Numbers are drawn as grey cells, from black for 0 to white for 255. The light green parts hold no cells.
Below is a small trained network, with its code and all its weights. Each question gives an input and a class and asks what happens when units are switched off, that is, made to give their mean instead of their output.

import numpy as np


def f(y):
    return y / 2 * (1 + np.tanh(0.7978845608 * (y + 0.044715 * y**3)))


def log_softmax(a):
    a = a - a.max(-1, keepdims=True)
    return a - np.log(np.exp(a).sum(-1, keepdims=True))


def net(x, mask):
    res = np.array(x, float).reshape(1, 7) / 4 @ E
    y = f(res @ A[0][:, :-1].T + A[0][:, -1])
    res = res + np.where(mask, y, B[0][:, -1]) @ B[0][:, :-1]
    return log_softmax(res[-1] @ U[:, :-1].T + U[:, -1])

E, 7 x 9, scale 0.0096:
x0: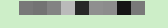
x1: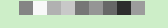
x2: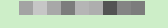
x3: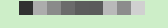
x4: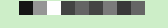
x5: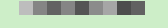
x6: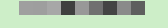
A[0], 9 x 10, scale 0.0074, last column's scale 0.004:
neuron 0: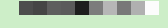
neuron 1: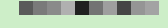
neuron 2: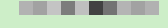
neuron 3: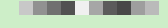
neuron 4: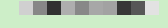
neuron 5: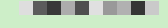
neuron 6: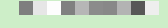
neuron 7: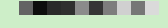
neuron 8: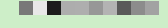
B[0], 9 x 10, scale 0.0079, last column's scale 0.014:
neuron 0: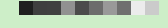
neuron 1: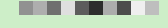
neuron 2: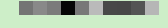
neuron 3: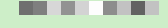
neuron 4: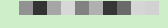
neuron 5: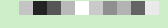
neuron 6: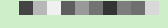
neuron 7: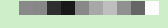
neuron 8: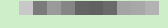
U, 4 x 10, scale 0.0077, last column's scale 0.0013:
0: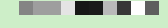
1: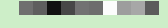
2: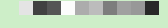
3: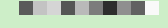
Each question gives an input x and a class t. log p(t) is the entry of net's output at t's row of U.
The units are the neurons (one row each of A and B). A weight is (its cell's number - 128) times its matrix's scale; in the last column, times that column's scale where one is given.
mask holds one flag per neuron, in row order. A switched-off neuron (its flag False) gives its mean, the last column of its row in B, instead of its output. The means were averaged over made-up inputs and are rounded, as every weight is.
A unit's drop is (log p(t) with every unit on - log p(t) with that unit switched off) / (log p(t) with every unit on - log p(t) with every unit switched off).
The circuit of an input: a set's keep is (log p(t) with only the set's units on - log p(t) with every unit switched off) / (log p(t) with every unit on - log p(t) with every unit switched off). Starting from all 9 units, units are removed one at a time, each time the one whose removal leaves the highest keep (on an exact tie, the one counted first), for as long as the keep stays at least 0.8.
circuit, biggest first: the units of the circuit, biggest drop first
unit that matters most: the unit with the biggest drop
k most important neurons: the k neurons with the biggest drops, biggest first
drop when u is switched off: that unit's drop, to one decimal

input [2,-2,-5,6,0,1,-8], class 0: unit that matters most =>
neuron 1
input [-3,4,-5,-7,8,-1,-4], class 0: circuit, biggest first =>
[neuron 3; neuron 5]
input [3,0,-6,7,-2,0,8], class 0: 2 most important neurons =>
[neuron 5; neuron 1]
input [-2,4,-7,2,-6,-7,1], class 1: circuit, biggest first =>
[neuron 4; neuron 5]
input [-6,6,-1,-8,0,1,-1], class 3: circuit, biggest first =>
[neuron 6; neuron 1]
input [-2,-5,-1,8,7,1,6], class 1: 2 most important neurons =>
[neuron 0; neuron 7]
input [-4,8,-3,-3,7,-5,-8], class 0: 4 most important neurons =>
[neuron 1; neuron 3; neuron 5; neuron 7]
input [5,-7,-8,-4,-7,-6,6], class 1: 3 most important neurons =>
[neuron 7; neuron 3; neuron 0]
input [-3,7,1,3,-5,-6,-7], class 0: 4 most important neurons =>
[neuron 5; neuron 7; neuron 3; neuron 8]
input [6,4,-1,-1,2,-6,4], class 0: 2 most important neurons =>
[neuron 1; neuron 3]
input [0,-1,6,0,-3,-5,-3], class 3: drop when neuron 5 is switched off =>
0.2
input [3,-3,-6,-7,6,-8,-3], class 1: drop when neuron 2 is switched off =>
0.0
